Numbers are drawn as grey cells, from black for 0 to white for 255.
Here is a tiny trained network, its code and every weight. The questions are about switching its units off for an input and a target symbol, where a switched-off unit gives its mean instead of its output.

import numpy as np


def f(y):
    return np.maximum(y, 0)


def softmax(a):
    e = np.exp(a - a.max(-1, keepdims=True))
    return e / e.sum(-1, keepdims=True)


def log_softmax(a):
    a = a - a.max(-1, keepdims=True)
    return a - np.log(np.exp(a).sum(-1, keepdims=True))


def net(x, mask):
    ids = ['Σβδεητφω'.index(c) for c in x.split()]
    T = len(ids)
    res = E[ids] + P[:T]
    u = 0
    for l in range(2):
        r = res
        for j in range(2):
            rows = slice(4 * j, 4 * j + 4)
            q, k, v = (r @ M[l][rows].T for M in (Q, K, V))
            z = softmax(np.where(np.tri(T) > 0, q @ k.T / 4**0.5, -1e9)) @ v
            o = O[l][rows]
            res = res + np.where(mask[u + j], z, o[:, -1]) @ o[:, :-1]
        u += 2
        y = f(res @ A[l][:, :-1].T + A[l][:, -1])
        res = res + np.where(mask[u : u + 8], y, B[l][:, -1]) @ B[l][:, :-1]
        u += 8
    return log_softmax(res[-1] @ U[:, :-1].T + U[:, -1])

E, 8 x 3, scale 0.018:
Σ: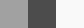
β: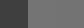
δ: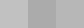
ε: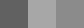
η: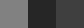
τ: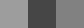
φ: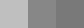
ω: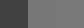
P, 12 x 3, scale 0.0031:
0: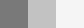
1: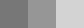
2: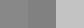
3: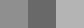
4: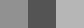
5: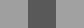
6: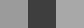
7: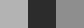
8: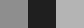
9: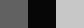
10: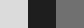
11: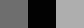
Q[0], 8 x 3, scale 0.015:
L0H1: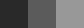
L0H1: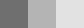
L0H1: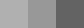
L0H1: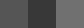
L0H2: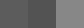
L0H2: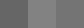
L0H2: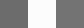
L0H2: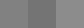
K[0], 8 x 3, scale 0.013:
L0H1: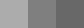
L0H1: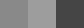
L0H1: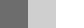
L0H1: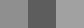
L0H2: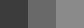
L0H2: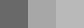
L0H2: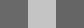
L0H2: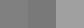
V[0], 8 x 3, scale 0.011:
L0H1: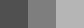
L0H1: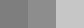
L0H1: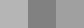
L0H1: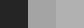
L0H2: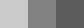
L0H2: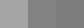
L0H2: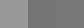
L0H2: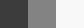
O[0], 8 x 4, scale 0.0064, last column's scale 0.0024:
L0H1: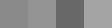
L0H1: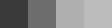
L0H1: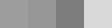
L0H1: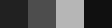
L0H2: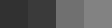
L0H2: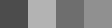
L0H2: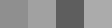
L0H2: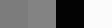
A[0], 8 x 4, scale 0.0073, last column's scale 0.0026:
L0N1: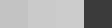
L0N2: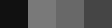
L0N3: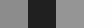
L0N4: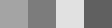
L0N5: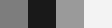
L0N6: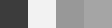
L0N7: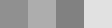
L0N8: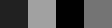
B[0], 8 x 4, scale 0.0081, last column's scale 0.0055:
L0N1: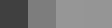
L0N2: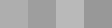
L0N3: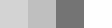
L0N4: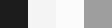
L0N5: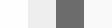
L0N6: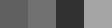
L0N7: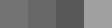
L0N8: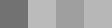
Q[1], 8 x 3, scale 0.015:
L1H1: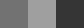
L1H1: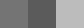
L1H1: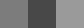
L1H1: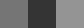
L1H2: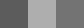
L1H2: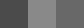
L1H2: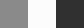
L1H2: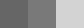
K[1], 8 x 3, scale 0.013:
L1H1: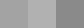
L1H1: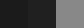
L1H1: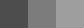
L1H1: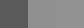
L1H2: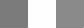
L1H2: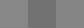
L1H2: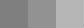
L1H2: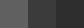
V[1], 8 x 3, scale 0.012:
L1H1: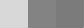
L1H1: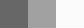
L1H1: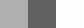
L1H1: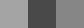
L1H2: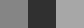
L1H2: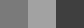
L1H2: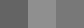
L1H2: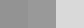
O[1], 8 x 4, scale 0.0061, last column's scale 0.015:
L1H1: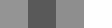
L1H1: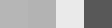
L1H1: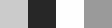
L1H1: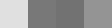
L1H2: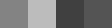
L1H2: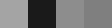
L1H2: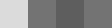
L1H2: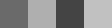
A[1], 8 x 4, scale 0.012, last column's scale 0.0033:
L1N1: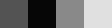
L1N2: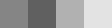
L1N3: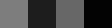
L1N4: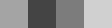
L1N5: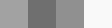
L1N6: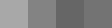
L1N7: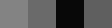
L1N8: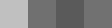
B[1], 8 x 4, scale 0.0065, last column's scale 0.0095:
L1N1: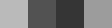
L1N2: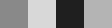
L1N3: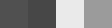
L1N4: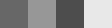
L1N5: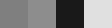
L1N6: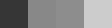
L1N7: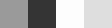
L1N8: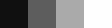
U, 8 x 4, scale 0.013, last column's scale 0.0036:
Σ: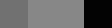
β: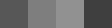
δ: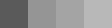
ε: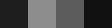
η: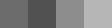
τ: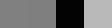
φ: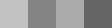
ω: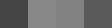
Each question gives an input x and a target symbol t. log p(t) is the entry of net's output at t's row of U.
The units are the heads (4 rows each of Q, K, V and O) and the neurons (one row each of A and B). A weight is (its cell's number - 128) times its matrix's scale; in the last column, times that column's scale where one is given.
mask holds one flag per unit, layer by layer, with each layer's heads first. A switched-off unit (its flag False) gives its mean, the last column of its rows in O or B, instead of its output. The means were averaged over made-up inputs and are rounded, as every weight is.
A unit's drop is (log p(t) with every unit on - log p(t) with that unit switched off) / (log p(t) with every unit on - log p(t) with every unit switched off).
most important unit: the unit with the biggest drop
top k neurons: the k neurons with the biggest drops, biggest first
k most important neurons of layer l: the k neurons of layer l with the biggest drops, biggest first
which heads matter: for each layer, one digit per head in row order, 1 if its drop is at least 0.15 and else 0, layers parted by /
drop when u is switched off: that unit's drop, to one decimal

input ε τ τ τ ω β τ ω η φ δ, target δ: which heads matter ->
11 / 10
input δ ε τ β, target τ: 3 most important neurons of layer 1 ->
[L1N7; L1N8; L1N1]
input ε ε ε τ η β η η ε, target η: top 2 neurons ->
[L1N7; L1N3]
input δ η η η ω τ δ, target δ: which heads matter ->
01 / 10
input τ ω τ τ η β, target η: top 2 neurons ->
[L0N5; L0N4]
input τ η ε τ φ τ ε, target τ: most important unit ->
L0H2
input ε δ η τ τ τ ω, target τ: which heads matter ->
01 / 10
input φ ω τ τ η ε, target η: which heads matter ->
10 / 10
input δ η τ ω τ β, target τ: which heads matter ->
01 / 10
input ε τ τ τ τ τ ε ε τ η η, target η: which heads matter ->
00 / 10
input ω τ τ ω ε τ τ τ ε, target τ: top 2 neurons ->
[L1N1; L1N7]
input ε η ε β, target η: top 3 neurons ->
[L1N3; L1N7; L0N4]
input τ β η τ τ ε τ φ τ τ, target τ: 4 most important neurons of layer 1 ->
[L1N7; L1N5; L1N2; L1N4]
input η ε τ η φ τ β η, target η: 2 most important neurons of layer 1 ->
[L1N7; L1N8]
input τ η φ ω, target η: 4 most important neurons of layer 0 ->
[L0N5; L0N4; L0N3; L0N1]
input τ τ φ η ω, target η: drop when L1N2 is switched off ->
0.2
